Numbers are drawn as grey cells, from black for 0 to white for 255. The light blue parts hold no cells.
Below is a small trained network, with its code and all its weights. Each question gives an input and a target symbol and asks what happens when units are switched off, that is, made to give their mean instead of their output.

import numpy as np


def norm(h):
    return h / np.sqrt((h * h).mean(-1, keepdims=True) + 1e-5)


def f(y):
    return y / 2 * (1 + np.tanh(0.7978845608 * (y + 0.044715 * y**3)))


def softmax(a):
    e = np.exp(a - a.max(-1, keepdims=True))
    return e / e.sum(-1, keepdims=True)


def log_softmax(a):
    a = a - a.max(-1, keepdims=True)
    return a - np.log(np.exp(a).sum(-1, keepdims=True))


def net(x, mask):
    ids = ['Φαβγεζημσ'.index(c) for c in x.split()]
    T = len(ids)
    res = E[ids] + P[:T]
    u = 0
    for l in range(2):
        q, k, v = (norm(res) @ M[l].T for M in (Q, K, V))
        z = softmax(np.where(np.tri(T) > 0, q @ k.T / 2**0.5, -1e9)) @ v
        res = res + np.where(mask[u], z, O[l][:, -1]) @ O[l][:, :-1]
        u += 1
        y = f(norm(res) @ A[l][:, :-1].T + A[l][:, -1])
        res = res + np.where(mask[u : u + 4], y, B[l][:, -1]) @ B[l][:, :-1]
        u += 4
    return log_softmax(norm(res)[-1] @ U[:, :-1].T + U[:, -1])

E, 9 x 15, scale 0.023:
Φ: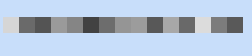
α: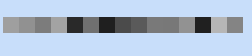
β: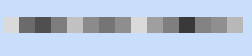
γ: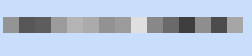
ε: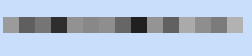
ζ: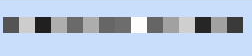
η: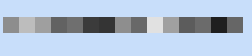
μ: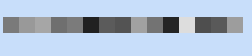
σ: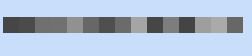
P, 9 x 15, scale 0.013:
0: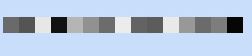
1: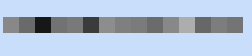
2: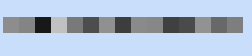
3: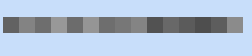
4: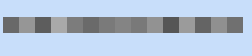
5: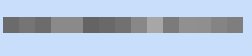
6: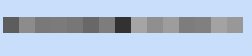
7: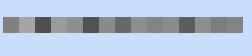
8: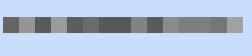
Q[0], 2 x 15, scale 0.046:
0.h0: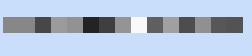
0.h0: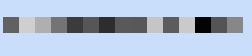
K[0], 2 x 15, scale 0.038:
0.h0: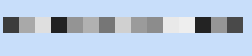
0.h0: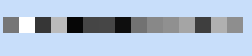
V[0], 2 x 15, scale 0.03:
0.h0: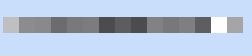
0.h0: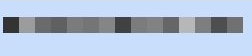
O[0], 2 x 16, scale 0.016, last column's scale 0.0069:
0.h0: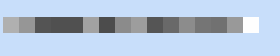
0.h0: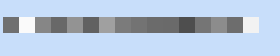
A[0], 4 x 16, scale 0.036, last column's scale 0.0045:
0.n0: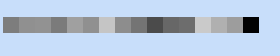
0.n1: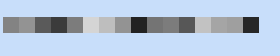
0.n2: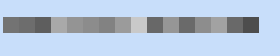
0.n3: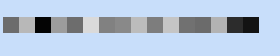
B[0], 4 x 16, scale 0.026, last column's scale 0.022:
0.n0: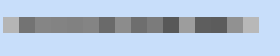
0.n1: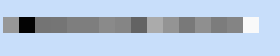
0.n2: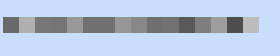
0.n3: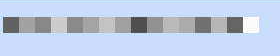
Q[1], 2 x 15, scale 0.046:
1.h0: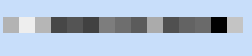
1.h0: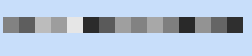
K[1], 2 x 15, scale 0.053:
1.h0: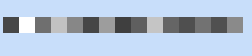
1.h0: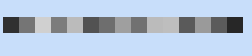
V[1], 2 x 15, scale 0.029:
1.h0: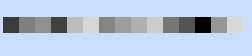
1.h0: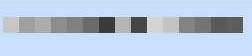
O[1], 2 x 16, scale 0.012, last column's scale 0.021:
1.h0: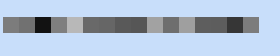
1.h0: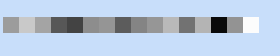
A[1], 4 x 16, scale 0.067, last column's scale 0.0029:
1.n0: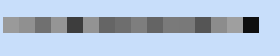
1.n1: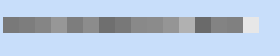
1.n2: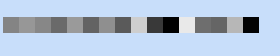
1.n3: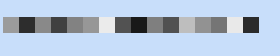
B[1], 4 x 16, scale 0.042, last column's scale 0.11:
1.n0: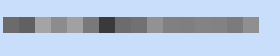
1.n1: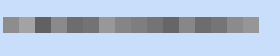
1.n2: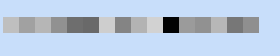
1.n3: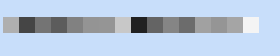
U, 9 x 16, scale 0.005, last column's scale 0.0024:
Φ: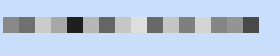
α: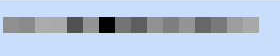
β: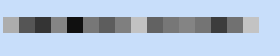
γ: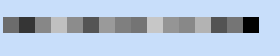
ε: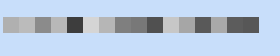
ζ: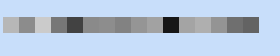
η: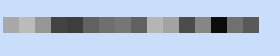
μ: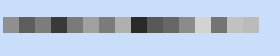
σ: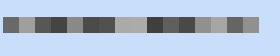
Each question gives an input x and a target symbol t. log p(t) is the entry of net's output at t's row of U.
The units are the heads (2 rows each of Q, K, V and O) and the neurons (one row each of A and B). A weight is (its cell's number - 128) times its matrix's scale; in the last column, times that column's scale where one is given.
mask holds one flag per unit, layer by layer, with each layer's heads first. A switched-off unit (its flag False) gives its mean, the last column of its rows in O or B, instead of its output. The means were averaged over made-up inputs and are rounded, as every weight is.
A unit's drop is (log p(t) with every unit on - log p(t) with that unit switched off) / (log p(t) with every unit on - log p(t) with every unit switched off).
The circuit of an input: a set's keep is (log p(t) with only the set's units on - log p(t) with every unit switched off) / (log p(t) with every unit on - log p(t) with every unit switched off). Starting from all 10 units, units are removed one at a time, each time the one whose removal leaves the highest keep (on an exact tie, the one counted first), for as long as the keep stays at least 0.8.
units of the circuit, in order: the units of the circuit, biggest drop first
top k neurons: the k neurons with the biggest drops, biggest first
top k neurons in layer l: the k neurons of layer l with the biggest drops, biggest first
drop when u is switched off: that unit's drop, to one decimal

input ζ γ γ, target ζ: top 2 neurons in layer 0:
0.n1, 0.n0
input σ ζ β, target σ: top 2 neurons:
1.n3, 0.n2
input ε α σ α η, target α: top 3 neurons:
1.n0, 1.n3, 0.n3
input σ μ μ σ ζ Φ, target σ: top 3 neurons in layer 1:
1.n3, 1.n2, 1.n0
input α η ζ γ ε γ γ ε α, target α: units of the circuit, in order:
1.n0, 1.n3, 0.h0
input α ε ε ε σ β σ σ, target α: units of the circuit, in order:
0.h0, 1.n0, 1.n3, 0.n1
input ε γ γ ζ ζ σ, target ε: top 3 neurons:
1.n3, 0.n3, 1.n2
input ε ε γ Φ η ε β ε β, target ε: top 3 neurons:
0.n3, 1.n3, 1.n2
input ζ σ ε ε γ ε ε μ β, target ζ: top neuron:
0.n1
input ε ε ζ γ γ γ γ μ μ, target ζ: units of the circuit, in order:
0.n1, 1.n2, 0.n3
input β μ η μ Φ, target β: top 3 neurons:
1.n3, 0.n1, 0.n2
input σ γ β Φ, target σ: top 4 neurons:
1.n3, 0.n2, 0.n3, 1.n2
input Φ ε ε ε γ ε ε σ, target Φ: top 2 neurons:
1.n3, 0.n2
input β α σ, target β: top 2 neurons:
1.n3, 0.n1
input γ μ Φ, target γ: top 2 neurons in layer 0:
0.n1, 0.n2
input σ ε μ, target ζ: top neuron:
1.n2
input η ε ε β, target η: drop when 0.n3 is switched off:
0.2
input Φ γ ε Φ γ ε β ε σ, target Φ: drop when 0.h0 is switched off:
0.9
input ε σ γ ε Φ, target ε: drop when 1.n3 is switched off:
0.6
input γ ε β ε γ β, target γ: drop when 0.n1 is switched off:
0.6
